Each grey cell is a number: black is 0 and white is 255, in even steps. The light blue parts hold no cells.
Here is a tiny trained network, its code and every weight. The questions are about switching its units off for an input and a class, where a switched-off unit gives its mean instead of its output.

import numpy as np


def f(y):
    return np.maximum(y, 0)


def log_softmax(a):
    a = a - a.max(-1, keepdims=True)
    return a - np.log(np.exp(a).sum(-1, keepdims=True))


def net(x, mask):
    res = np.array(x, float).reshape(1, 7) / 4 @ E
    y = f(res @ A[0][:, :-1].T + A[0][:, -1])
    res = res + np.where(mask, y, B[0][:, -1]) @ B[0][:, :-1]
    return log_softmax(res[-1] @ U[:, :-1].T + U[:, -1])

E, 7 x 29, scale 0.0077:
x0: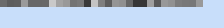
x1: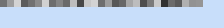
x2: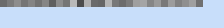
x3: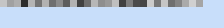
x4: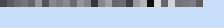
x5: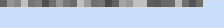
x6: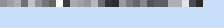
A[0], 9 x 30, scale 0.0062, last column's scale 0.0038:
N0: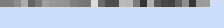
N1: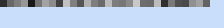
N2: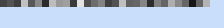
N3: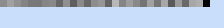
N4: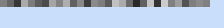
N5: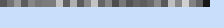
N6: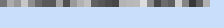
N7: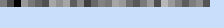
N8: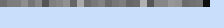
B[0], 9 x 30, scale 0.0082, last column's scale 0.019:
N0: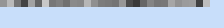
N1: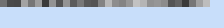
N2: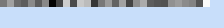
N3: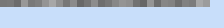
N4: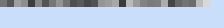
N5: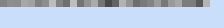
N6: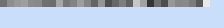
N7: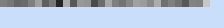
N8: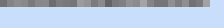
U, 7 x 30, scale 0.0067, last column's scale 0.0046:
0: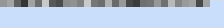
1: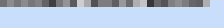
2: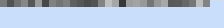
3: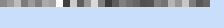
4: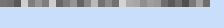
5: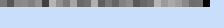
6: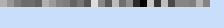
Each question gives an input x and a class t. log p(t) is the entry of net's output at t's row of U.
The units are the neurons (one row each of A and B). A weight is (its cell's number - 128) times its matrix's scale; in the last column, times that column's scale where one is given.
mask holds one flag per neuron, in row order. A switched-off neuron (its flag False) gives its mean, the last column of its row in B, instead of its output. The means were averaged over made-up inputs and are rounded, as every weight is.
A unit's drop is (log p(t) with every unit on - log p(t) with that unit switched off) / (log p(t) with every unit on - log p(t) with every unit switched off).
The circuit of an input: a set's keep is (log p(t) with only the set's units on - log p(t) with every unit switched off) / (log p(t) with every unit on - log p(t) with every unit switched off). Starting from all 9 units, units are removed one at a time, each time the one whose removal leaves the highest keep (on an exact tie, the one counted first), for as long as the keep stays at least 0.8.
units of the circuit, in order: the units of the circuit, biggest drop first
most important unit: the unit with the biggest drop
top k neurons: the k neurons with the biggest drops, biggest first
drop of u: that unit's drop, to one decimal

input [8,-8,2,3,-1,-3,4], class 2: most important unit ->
N4
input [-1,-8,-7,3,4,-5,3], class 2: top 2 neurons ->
N4, N6
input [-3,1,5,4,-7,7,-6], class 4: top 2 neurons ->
N2, N4
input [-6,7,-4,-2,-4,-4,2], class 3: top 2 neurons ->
N2, N7
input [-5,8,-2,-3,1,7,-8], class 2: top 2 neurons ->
N1, N2
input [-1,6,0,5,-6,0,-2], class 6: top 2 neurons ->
N2, N6
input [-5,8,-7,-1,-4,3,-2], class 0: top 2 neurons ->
N0, N4
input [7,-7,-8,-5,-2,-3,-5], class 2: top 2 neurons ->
N4, N6
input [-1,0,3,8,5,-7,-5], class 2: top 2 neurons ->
N2, N0
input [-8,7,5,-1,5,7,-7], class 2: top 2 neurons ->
N1, N2
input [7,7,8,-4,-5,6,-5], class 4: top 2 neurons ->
N2, N1
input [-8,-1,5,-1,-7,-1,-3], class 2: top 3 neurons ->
N2, N0, N5
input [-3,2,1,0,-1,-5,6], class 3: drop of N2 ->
0.1
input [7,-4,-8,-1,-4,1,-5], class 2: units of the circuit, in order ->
N4
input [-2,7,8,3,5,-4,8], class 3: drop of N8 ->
0.0
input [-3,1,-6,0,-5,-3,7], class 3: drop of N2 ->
0.1
